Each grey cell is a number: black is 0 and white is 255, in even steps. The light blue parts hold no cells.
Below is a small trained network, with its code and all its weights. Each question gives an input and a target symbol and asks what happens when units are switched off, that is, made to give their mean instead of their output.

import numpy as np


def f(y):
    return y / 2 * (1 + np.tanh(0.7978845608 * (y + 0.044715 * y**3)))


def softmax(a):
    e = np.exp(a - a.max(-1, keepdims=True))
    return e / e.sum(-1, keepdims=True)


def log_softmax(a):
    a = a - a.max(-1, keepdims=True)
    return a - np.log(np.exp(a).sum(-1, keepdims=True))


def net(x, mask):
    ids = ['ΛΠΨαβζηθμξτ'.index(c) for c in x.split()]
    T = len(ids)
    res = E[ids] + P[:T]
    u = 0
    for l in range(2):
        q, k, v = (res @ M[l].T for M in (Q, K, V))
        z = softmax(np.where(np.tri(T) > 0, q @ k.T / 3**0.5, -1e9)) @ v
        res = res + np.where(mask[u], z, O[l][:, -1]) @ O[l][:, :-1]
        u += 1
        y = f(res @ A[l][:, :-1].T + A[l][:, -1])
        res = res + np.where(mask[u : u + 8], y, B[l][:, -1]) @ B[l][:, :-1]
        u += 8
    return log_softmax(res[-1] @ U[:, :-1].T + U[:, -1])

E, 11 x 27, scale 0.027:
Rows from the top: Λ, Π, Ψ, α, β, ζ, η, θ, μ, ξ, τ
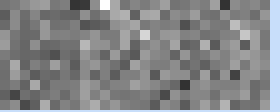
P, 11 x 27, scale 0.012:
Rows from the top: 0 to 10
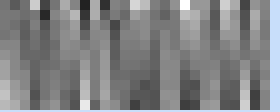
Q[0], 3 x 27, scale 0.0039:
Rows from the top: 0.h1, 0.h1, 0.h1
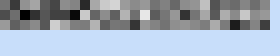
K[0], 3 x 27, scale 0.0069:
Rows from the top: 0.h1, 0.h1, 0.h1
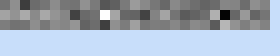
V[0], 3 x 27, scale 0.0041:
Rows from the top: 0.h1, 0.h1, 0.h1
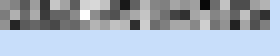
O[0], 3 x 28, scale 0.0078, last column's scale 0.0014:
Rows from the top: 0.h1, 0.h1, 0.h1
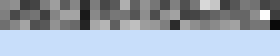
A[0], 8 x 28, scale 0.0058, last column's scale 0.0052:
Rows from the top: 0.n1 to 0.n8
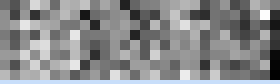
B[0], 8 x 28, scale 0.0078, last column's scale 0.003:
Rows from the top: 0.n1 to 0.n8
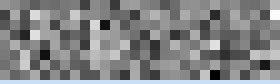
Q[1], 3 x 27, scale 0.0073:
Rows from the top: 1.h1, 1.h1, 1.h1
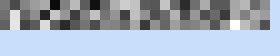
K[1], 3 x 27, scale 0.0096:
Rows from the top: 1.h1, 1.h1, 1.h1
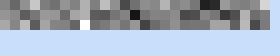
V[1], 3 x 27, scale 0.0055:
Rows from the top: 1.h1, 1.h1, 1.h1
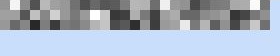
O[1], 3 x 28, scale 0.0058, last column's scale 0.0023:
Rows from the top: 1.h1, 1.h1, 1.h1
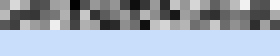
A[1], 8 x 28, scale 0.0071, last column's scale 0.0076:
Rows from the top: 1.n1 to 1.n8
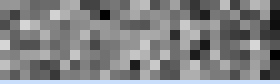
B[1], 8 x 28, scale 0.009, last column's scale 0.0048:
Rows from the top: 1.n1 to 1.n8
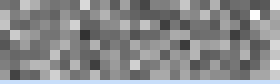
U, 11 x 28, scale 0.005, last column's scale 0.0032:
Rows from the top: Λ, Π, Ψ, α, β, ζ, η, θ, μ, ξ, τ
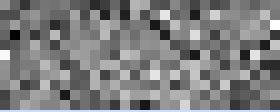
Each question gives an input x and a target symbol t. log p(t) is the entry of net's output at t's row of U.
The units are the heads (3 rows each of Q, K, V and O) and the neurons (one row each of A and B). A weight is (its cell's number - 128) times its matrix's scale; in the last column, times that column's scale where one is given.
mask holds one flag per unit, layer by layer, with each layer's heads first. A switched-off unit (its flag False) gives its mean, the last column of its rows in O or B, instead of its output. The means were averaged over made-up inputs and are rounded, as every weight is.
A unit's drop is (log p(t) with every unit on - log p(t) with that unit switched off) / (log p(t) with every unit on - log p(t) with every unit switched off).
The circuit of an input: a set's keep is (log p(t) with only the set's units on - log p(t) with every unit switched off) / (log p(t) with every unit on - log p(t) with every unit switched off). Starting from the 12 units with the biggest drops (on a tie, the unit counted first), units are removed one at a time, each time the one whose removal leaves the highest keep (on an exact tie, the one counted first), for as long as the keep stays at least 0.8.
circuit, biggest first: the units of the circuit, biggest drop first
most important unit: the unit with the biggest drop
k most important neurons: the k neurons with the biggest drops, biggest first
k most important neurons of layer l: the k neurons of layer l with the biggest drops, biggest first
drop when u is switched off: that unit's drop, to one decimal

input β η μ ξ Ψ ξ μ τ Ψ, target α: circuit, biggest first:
1.n6, 1.h1, 0.h1, 1.n2
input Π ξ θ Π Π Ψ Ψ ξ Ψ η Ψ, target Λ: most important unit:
0.n1
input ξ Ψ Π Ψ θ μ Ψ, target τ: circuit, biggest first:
0.h1, 1.h1, 1.n2
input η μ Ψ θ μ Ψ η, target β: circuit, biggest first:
0.h1, 1.h1, 1.n1, 1.n5
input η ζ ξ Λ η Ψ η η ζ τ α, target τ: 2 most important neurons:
1.n4, 0.n8
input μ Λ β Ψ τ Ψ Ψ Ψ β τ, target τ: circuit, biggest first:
1.h1, 0.h1, 1.n4
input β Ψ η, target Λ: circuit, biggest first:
0.h1, 1.h1, 1.n7
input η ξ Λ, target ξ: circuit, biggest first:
1.h1, 1.n6
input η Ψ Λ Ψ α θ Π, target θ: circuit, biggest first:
1.h1, 0.h1, 0.n3
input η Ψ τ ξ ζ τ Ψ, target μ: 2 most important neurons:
1.n2, 1.n5
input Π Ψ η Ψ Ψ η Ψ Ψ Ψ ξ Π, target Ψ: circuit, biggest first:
1.h1, 0.h1
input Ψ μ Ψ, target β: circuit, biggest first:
1.h1, 1.n1, 1.n5
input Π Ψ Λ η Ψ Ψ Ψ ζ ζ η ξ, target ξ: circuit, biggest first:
1.h1, 0.h1
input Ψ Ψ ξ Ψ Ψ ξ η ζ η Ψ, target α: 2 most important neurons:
1.n6, 0.n5
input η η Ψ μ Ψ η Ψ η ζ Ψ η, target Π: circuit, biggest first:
1.h1, 0.h1
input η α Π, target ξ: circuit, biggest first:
1.n7
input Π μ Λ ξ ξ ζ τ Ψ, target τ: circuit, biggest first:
1.h1, 0.h1, 1.n4
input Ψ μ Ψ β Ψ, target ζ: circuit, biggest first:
1.h1, 1.n2
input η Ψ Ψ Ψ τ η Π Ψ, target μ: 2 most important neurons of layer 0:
0.n5, 0.n4
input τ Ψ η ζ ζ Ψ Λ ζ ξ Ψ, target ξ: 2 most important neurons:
1.n6, 1.n4
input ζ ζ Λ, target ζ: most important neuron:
1.n3
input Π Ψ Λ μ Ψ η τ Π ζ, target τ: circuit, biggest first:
0.h1, 1.h1, 1.n4
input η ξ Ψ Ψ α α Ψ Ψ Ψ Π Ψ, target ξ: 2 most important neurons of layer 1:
1.n6, 1.n1
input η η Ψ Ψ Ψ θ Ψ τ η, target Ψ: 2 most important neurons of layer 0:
0.n5, 0.n6
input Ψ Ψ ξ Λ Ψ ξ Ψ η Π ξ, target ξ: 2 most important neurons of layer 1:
1.n4, 1.n6
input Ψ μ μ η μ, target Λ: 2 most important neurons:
0.n2, 1.n7
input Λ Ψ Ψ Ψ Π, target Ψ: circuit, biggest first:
1.h1
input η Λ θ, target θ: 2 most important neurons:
1.n3, 0.n3
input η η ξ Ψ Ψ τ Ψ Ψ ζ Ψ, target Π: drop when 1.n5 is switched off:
0.0
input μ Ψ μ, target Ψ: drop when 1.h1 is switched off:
0.8
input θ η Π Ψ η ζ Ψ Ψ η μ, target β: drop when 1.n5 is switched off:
0.3
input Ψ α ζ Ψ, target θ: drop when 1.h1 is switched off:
0.9
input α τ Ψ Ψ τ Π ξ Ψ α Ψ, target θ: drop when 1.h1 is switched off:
1.0
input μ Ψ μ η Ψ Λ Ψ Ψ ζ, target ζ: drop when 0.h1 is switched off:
1.1
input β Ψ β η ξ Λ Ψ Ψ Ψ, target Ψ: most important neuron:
1.n8
